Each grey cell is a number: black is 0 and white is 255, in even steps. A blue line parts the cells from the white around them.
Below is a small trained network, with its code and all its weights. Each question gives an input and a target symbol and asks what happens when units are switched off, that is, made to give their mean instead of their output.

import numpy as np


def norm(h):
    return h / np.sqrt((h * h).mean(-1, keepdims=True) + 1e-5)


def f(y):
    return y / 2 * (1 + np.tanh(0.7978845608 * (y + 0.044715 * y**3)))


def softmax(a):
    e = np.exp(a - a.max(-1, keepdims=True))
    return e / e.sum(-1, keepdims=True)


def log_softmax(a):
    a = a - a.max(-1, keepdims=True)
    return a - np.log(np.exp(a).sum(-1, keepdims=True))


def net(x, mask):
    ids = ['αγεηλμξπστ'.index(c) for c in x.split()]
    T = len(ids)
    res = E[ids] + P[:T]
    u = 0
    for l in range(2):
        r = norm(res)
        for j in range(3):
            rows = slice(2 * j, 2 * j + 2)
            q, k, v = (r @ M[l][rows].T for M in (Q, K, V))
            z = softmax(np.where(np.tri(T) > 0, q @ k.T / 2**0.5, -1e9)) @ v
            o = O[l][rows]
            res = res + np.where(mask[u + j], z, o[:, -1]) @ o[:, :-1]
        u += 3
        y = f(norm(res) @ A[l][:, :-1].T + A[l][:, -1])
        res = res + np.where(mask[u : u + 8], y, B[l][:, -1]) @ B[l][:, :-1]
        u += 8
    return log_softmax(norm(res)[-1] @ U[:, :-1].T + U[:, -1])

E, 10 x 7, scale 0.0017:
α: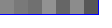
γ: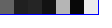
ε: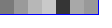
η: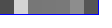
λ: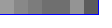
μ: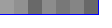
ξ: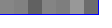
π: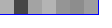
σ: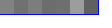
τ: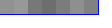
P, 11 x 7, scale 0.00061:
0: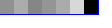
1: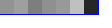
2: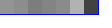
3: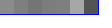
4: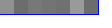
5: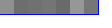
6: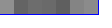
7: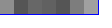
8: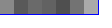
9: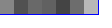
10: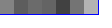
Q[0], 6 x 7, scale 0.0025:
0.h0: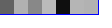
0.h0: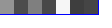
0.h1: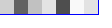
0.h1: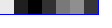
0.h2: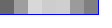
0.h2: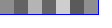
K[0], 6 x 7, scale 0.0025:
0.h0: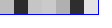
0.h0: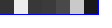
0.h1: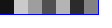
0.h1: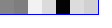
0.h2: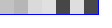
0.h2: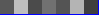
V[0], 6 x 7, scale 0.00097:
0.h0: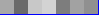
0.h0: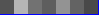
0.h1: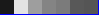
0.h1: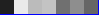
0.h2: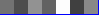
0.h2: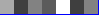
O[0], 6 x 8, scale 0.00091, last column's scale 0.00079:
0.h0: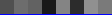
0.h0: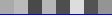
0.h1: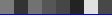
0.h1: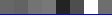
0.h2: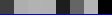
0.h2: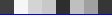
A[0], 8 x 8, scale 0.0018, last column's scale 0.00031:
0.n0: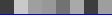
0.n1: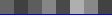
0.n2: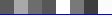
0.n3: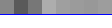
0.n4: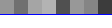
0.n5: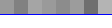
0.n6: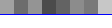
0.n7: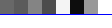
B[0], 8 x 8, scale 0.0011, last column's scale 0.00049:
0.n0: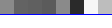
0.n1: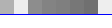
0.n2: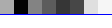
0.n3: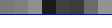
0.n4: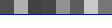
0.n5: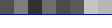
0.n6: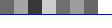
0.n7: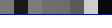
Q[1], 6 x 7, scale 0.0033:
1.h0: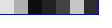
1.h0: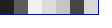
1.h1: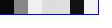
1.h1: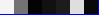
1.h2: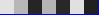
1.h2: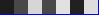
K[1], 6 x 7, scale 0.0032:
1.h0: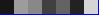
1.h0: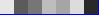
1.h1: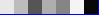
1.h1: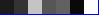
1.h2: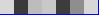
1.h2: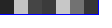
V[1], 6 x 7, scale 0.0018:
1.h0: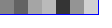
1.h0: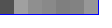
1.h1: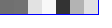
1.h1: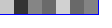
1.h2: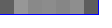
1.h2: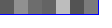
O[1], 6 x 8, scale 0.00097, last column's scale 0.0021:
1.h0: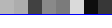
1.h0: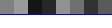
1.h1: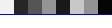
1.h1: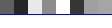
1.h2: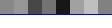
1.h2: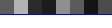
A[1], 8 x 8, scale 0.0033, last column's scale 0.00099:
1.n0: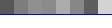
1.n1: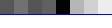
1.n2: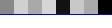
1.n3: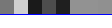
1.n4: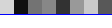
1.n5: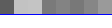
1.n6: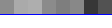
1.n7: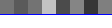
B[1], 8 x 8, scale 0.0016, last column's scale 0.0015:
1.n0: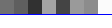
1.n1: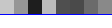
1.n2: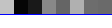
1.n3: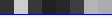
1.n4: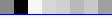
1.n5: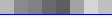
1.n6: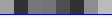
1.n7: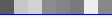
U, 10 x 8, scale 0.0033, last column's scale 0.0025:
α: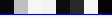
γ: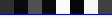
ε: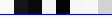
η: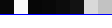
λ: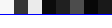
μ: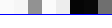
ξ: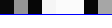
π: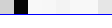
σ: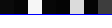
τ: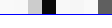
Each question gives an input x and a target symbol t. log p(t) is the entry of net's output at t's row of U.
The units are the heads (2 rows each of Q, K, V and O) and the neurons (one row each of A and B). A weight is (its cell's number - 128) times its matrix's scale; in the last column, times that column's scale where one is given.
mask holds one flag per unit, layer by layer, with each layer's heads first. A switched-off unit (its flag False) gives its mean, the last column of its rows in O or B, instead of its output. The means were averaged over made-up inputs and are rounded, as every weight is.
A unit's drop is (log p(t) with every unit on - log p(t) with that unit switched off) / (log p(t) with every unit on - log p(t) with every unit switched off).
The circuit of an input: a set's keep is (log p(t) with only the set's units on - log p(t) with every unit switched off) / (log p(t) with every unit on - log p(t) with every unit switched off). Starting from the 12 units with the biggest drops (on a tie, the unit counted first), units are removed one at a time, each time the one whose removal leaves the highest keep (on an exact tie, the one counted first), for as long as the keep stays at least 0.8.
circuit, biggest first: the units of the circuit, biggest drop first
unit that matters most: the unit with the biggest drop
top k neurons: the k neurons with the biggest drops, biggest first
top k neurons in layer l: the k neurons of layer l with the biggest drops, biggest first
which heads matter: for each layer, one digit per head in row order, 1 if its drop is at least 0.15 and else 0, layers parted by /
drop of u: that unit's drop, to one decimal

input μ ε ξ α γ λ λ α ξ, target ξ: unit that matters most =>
1.h1
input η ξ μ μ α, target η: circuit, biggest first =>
1.h1; 0.h1; 1.n3
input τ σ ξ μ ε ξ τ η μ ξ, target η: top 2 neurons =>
0.n2; 1.n3
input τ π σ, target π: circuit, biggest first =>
1.h1; 1.n4
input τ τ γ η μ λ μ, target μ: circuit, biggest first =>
1.h1; 1.n3; 1.n4
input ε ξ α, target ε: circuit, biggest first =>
1.h1; 1.n4; 1.n3
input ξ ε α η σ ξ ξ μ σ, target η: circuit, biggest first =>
1.h1; 0.n2; 1.n3
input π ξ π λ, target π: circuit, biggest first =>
1.h1; 1.n4
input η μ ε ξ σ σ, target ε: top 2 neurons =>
1.n4; 1.n1
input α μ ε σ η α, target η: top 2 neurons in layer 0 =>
0.n2; 0.n0
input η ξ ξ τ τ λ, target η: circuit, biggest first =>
1.h1; 1.n3
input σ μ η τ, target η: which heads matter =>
000 / 010
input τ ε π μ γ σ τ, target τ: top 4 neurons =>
1.n4; 1.n5; 1.n3; 1.n1
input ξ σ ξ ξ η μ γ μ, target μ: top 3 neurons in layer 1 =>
1.n3; 1.n4; 1.n2
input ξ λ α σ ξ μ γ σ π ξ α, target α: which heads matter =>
000 / 010
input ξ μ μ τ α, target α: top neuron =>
1.n7
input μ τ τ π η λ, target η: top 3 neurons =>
0.n0; 0.n2; 1.n3
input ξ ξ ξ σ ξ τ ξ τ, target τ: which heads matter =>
001 / 110
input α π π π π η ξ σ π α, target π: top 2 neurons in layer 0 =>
0.n3; 0.n5
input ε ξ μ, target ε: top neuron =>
1.n4
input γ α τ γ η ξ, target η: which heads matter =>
001 / 101
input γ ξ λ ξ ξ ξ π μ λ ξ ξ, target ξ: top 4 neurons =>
1.n3; 1.n4; 1.n0; 0.n7
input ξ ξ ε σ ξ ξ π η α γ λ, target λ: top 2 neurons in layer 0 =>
0.n2; 0.n7
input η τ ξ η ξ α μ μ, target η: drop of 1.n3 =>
0.3
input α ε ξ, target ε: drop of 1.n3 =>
0.2
